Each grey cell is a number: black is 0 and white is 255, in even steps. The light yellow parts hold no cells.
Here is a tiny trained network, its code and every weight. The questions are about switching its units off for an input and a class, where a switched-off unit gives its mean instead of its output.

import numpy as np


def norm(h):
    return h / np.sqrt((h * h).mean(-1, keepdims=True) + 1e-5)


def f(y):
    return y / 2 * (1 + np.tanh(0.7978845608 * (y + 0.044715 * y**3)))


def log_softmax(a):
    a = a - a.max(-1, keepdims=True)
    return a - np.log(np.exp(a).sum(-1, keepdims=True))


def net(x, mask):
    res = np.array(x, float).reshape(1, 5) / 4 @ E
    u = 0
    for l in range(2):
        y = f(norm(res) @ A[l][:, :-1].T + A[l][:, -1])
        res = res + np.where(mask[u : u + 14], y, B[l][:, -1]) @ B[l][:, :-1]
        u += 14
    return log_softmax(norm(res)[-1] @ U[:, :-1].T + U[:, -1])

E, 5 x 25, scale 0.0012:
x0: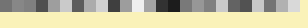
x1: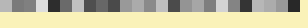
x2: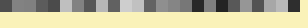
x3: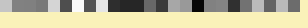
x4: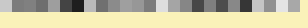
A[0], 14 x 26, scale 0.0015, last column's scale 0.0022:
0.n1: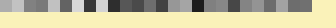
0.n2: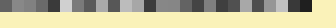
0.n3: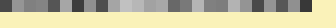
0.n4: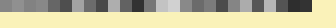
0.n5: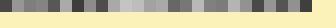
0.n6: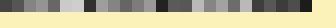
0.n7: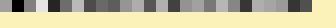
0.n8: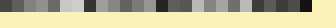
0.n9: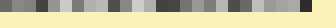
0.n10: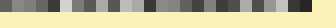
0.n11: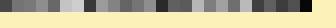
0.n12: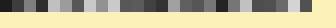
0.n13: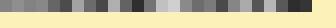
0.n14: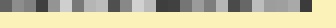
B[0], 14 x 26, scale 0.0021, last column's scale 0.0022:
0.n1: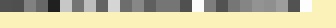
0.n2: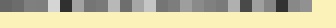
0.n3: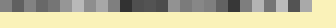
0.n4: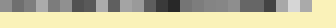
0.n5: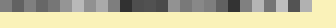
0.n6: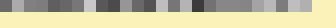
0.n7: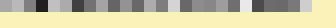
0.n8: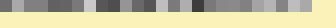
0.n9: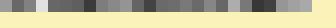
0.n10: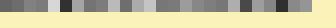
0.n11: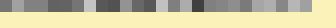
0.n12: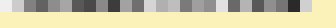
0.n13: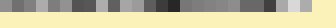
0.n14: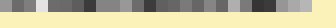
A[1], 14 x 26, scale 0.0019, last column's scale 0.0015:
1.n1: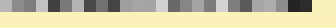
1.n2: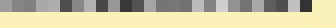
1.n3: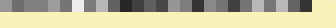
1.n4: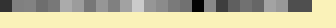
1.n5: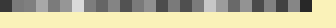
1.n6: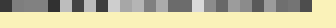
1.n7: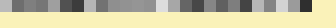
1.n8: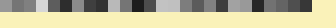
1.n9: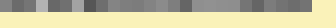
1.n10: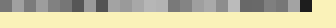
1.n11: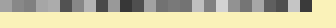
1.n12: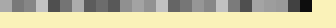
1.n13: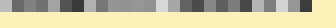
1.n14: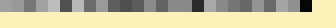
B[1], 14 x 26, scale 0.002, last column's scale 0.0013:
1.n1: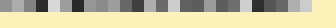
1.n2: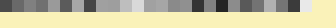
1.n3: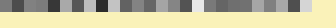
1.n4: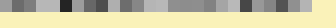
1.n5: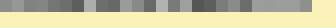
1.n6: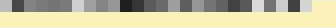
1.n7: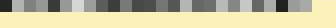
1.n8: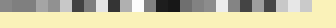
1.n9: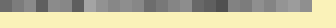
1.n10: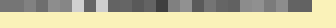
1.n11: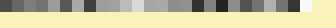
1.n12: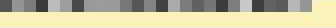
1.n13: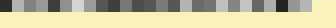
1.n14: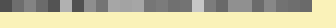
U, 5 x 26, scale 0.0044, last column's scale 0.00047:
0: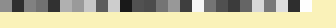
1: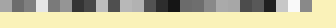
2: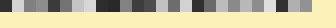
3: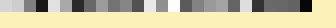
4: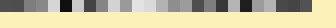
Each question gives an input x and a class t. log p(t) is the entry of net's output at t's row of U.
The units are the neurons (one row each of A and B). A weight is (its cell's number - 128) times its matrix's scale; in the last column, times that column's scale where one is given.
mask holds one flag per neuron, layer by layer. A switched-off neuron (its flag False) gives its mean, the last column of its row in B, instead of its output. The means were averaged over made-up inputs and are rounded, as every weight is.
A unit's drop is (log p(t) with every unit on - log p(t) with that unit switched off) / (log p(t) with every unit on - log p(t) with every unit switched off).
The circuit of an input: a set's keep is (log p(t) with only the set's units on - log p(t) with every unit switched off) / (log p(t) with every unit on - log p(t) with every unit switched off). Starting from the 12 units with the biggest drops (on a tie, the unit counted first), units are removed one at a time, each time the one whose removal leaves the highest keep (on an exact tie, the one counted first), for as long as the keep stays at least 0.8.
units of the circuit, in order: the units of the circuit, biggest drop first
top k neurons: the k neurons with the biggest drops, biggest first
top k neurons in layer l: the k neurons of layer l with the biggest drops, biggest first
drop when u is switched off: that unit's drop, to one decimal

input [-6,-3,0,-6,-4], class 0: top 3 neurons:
[1.n6, 0.n14, 0.n9]
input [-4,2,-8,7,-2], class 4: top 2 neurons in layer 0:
[0.n5, 0.n3]
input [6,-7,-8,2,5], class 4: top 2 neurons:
[1.n11, 1.n2]
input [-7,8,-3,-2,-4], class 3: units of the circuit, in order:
[1.n1]
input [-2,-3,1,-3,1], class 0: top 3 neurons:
[0.n5, 0.n3, 0.n7]
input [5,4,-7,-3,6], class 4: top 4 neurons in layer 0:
[0.n6, 0.n8, 0.n11, 0.n12]
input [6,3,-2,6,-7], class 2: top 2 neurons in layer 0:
[0.n6, 0.n8]
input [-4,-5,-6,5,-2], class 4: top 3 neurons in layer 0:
[0.n7, 0.n5, 0.n3]
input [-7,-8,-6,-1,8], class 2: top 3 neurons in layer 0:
[0.n7, 0.n14, 0.n9]
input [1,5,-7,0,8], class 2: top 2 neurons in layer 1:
[1.n7, 1.n13]
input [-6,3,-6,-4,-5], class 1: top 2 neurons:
[1.n8, 0.n1]
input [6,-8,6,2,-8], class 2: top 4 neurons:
[0.n6, 0.n8, 0.n7, 0.n11]
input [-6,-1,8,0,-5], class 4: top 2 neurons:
[0.n10, 0.n2]
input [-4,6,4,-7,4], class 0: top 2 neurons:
[1.n6, 0.n12]
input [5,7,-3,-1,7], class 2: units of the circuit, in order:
[1.n7]
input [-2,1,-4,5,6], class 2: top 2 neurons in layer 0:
[0.n5, 0.n3]
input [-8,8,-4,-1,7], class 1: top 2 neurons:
[1.n8, 0.n12]
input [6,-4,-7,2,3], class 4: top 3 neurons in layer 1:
[1.n11, 1.n2, 1.n8]
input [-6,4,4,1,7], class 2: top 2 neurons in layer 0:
[0.n14, 0.n9]
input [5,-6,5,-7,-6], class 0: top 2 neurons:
[1.n6, 0.n7]
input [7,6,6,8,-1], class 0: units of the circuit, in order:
[1.n3]
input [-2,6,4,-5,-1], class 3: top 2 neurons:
[0.n1, 1.n1]
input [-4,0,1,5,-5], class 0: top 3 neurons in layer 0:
[0.n1, 0.n14, 0.n9]
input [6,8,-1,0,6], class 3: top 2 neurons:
[1.n1, 0.n7]
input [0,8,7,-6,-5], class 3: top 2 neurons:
[1.n1, 0.n1]
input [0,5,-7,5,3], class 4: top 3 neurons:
[1.n11, 1.n2, 0.n12]
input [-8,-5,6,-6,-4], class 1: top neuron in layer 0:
[0.n1]
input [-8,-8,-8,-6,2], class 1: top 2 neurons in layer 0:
[0.n7, 0.n1]
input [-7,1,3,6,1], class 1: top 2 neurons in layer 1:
[1.n8, 1.n6]
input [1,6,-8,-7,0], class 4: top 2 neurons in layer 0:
[0.n1, 0.n12]
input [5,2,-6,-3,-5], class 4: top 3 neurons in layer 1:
[1.n11, 1.n2, 1.n8]
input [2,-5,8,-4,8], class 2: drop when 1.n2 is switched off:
0.1
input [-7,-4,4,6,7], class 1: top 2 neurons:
[1.n8, 0.n5]
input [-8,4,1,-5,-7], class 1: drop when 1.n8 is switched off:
0.7
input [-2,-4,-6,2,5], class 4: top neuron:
[1.n11]
